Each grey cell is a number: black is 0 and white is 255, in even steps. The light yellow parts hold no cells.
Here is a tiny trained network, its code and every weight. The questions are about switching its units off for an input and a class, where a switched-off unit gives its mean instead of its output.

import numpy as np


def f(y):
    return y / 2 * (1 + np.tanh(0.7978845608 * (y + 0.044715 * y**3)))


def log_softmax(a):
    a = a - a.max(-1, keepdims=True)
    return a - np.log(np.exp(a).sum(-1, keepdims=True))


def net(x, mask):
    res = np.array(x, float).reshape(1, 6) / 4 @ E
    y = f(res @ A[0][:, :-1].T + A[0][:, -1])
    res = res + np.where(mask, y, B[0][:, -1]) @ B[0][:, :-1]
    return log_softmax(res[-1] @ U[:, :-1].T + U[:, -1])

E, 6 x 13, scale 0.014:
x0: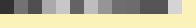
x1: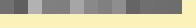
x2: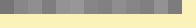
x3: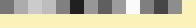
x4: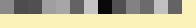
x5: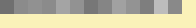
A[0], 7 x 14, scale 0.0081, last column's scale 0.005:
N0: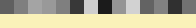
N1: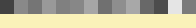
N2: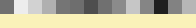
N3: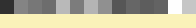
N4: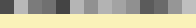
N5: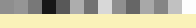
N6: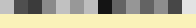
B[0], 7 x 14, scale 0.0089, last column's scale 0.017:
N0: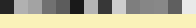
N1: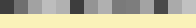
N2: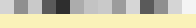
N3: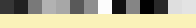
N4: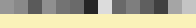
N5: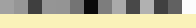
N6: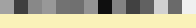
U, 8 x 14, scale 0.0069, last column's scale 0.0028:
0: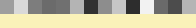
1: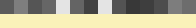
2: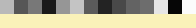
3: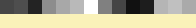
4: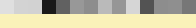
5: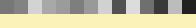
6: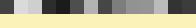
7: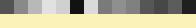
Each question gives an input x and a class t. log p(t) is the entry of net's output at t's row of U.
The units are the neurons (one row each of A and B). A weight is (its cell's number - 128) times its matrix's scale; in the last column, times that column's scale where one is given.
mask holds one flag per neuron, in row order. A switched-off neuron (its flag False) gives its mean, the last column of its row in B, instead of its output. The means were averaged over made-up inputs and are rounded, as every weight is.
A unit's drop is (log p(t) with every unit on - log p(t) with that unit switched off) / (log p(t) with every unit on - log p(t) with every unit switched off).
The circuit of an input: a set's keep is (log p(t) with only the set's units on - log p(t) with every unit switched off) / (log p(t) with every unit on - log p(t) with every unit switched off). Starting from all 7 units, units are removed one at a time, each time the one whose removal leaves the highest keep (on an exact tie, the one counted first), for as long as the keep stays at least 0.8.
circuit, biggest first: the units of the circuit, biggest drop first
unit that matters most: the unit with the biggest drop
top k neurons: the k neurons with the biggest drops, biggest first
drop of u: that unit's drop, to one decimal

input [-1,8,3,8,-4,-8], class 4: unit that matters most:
N2
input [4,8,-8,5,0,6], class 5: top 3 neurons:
N2, N6, N3
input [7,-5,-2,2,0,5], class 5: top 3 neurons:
N3, N6, N5
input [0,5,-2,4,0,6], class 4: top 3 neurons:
N3, N2, N6
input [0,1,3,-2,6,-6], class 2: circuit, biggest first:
N3, N6
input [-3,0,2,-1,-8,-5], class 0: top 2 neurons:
N5, N3
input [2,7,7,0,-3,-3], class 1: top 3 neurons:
N2, N4, N0
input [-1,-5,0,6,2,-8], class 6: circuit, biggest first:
N0, N3
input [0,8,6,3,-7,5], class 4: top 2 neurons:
N2, N3
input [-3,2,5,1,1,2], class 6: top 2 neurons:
N3, N5
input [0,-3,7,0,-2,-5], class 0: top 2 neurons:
N3, N2
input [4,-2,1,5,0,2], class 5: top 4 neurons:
N2, N6, N3, N5
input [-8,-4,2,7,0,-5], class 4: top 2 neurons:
N2, N6
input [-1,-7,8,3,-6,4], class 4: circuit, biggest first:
N2
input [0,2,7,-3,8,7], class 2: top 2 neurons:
N3, N6
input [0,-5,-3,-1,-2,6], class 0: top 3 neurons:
N3, N2, N1
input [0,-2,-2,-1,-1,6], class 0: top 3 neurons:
N3, N2, N1
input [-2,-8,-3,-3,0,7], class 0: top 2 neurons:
N3, N6
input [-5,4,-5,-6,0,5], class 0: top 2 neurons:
N5, N6
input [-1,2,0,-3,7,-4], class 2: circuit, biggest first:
N3
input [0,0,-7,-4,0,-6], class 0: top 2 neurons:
N3, N6
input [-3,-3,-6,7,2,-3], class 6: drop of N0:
0.7
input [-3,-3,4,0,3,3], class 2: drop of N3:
0.2
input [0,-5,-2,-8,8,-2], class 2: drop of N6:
0.2
